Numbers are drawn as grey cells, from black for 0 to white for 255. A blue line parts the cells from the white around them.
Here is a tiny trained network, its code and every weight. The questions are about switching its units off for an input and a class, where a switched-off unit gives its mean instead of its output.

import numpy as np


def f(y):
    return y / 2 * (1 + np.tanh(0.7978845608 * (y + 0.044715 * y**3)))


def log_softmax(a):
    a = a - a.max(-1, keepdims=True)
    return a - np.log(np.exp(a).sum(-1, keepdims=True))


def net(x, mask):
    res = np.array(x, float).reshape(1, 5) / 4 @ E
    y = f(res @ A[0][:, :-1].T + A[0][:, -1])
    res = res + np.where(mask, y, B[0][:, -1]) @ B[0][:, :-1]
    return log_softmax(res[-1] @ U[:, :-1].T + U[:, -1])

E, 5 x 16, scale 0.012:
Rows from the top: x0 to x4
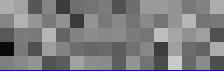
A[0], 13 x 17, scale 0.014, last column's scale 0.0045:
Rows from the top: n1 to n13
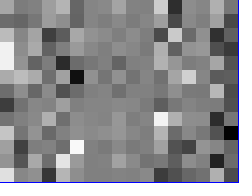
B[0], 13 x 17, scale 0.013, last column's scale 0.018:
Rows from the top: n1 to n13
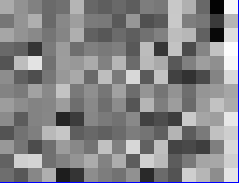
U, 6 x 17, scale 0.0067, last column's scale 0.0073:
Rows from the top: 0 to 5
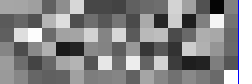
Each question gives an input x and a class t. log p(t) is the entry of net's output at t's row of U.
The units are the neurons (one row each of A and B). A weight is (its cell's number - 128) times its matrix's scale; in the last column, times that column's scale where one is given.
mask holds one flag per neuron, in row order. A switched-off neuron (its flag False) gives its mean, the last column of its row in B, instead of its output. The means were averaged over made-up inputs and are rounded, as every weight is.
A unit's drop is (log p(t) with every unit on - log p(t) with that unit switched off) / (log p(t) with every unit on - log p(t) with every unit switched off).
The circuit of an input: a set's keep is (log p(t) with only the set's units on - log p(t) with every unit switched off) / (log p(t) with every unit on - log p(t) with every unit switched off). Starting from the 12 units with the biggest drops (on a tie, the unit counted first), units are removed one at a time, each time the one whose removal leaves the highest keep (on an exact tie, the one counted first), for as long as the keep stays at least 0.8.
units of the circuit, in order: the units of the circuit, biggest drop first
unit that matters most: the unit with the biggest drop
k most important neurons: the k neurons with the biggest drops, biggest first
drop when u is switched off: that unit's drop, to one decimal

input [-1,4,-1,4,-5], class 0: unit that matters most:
n4
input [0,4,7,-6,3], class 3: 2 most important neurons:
n9; n8
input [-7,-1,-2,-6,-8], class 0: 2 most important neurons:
n1; n5
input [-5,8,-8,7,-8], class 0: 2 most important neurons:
n9; n2
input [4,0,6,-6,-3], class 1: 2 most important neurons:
n4; n13
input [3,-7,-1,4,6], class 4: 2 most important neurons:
n1; n11
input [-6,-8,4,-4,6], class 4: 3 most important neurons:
n11; n1; n5
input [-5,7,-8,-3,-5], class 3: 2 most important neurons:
n13; n11
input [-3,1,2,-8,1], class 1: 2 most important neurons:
n4; n10
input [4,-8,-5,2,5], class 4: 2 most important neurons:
n11; n1
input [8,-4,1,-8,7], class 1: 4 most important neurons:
n4; n10; n1; n12
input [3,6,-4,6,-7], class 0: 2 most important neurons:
n4; n11
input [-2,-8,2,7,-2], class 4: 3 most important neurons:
n4; n11; n10
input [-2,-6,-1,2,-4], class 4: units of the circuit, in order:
n11
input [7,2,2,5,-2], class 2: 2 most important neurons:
n4; n10
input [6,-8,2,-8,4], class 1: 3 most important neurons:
n4; n10; n6
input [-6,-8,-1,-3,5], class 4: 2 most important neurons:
n11; n5
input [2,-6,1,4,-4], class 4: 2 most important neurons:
n4; n3
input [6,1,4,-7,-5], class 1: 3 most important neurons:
n4; n10; n12
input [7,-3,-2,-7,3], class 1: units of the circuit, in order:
n4
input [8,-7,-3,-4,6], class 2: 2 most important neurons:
n5; n1
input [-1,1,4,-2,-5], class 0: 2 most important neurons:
n1; n13
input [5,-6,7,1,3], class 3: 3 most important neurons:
n9; n6; n12
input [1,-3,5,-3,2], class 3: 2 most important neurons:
n9; n6
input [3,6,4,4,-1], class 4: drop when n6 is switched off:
0.3
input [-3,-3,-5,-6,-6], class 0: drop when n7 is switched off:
0.1
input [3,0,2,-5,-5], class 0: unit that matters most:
n1
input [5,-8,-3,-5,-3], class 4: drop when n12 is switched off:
0.1
